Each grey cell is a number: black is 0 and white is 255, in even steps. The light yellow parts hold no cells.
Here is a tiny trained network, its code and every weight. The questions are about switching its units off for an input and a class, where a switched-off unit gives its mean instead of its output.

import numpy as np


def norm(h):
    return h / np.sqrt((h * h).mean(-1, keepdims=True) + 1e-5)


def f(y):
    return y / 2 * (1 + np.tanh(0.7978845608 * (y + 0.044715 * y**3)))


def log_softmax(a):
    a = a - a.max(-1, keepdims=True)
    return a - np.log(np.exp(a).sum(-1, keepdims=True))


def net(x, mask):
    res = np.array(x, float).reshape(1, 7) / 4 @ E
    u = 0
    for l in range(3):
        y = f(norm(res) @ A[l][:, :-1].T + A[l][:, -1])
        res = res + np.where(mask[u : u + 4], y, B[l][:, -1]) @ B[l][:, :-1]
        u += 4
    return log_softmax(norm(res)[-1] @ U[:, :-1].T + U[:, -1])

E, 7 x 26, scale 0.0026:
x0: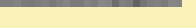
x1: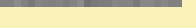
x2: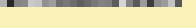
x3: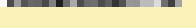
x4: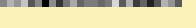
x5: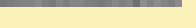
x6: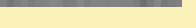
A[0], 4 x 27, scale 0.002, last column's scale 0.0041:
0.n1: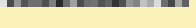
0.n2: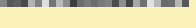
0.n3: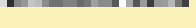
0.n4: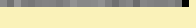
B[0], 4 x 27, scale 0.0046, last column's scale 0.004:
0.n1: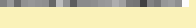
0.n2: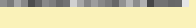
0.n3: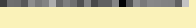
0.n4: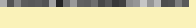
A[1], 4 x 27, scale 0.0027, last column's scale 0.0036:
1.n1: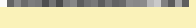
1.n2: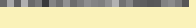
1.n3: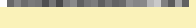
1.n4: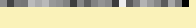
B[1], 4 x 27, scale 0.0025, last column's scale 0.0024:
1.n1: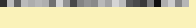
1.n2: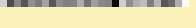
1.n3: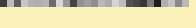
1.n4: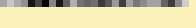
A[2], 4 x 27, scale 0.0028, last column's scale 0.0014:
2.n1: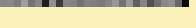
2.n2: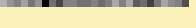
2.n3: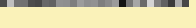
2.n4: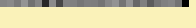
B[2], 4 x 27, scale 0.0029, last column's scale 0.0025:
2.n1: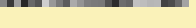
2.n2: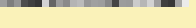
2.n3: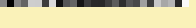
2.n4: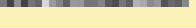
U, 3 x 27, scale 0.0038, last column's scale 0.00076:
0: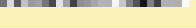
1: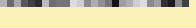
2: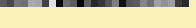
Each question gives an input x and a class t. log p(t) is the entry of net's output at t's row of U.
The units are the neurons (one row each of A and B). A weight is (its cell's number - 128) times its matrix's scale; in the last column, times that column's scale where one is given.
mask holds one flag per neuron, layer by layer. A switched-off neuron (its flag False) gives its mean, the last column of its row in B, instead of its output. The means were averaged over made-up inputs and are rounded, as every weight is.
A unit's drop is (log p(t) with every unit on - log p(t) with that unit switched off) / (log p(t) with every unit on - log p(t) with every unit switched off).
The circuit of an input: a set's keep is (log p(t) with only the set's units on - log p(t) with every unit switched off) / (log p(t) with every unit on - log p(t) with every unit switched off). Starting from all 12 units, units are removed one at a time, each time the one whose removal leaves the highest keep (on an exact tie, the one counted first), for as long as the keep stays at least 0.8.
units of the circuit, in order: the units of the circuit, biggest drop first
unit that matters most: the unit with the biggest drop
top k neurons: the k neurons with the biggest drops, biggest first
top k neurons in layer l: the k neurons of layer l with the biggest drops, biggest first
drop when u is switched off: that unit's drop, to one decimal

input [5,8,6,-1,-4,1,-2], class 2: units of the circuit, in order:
(0.n3)
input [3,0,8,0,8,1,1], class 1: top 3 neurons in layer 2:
(2.n2 2.n1 2.n3)
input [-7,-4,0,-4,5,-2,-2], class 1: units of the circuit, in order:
(0.n1 2.n2)
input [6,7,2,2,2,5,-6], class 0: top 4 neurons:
(0.n2 1.n4 2.n3 0.n1)
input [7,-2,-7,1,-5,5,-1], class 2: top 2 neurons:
(2.n3 1.n2)
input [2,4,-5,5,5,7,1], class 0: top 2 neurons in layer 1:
(1.n3 1.n1)
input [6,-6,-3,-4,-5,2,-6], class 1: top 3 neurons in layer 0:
(0.n2 0.n1 0.n3)
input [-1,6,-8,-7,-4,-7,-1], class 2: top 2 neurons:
(2.n3 0.n1)
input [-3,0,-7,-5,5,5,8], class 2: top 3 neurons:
(2.n3 0.n1 0.n2)
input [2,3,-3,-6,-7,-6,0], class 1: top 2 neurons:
(0.n1 0.n2)
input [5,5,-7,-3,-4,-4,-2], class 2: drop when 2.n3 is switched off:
1.0
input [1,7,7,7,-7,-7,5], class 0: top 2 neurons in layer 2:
(2.n3 2.n2)
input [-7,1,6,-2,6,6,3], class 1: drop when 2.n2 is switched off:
0.4
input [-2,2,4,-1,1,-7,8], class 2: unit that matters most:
0.n3
